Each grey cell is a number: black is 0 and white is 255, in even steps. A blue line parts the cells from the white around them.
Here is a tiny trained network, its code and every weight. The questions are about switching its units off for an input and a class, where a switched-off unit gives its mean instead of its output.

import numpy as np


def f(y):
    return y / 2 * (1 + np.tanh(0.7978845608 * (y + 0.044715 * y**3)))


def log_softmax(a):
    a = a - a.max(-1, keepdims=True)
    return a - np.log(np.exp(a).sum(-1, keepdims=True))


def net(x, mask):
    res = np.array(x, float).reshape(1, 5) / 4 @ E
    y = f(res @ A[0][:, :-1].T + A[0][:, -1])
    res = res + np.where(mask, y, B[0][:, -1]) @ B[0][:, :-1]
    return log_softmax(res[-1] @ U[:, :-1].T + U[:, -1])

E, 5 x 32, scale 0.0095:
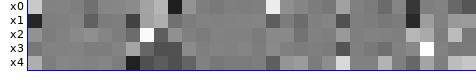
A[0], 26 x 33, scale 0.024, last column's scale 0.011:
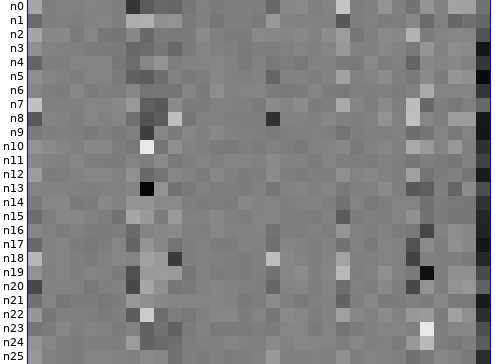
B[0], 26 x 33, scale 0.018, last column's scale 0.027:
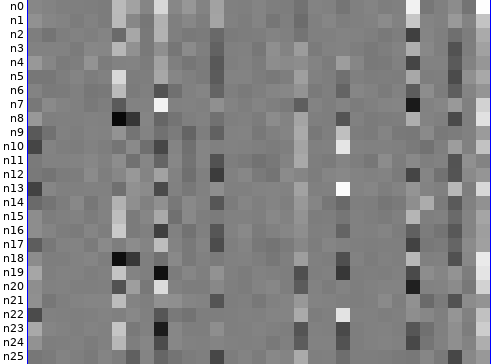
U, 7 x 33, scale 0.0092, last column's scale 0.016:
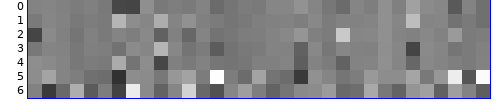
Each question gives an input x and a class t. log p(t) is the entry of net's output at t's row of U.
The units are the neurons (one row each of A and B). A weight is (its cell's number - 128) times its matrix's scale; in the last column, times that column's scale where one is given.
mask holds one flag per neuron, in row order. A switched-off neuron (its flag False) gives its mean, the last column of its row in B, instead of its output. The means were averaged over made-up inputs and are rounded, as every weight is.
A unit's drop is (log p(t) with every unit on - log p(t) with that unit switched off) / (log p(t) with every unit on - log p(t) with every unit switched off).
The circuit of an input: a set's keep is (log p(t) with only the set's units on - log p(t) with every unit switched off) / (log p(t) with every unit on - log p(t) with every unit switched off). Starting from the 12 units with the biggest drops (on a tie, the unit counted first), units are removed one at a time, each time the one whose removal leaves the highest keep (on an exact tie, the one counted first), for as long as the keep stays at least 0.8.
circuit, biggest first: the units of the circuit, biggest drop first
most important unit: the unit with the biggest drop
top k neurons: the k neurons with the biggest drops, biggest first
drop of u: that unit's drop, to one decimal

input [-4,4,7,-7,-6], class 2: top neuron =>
n10
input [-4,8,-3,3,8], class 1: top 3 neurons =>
n0, n5, n7
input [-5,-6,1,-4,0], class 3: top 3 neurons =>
n7, n18, n2
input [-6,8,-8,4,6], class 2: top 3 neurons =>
n13, n9, n7
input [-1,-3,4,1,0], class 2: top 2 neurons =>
n0, n20
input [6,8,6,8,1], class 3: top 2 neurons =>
n20, n19
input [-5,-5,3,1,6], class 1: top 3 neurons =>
n0, n18, n5
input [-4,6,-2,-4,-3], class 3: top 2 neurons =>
n20, n18
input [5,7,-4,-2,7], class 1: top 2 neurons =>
n0, n7
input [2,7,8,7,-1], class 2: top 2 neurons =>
n10, n22
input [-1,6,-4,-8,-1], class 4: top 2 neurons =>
n19, n7
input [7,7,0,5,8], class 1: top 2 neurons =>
n0, n8
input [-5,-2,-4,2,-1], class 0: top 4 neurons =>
n8, n0, n10, n22
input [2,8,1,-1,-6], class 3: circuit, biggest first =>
n20
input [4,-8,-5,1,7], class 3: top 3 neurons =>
n7, n2, n12
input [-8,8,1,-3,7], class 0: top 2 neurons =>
n8, n7
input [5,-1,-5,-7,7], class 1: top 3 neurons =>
n0, n23, n5
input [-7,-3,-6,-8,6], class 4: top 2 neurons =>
n19, n18
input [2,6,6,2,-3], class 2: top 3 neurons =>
n10, n7, n22
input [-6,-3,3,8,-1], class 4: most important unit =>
n23
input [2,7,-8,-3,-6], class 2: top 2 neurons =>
n13, n0
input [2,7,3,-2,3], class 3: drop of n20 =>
0.1
